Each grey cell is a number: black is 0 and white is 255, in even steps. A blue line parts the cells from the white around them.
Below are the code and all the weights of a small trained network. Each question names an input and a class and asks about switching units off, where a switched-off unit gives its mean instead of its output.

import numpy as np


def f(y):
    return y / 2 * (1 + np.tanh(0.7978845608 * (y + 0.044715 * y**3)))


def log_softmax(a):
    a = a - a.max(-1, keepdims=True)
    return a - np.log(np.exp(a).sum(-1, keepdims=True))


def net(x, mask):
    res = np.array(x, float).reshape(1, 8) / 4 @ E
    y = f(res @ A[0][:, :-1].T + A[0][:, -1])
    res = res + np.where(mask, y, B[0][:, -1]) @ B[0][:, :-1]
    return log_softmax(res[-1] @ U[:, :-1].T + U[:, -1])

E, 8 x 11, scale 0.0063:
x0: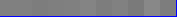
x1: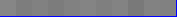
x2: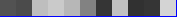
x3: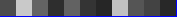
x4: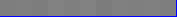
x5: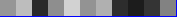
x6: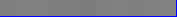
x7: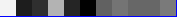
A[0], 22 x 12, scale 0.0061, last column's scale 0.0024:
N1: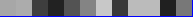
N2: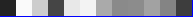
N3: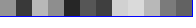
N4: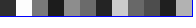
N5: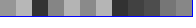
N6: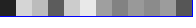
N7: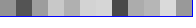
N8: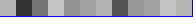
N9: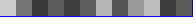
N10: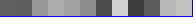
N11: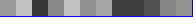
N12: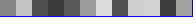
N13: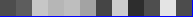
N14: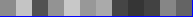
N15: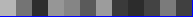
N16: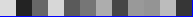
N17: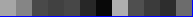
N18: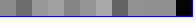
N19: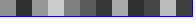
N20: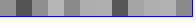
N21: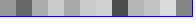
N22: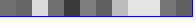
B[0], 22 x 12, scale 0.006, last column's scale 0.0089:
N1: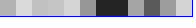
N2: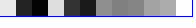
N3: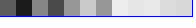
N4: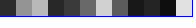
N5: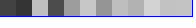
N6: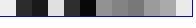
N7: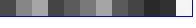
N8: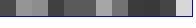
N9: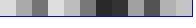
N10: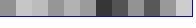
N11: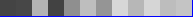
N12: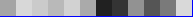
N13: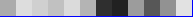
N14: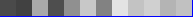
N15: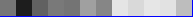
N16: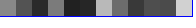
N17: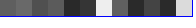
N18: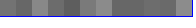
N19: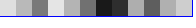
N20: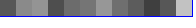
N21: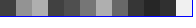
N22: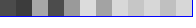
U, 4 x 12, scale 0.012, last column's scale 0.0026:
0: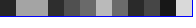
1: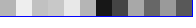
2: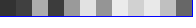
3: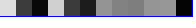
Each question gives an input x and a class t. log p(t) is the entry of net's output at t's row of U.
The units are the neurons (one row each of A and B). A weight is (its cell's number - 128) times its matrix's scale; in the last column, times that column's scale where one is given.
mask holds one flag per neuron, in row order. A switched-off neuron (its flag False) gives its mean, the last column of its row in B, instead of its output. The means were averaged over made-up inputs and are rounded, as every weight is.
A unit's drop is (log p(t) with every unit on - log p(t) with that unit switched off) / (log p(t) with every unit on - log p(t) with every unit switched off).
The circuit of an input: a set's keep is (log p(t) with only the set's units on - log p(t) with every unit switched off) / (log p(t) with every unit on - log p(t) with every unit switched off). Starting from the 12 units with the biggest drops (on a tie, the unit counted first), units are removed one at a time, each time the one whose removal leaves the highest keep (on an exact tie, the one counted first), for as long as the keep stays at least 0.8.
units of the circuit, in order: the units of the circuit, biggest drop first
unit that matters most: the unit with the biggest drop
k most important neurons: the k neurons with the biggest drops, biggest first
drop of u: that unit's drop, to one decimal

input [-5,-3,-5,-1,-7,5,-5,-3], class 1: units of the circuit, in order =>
[N1]
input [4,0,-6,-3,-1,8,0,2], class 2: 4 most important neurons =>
[N5 N11 N15 N14]
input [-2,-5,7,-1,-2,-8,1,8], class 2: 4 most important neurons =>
[N3 N22 N2 N6]
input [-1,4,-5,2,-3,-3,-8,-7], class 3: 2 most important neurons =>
[N2 N6]
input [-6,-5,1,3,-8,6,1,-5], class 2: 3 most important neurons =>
[N14 N11 N5]
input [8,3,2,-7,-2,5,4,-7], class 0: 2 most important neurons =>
[N21 N7]
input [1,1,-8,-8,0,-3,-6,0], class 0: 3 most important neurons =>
[N21 N7 N16]
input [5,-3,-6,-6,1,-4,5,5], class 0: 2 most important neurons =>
[N16 N8]
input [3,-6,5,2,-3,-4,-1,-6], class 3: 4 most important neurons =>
[N2 N6 N12 N1]
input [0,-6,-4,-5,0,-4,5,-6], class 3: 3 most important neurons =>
[N2 N6 N4]
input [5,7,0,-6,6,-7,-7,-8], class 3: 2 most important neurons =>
[N2 N6]
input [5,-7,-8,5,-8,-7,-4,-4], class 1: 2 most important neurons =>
[N12 N1]
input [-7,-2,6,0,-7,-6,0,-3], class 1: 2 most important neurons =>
[N13 N10]
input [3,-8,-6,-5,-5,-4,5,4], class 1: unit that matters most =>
N9
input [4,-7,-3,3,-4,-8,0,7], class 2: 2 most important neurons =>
[N3 N22]
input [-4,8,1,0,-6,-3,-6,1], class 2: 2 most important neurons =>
[N2 N6]
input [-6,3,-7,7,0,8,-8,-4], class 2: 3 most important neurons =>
[N5 N11 N14]
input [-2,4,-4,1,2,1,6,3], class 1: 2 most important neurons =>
[N2 N6]
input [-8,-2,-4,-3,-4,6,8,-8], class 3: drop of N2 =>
1.3
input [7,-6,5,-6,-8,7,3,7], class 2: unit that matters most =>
N15
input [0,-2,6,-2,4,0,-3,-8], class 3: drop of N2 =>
0.9
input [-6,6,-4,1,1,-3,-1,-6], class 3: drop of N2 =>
0.4
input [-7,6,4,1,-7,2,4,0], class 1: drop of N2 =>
0.0
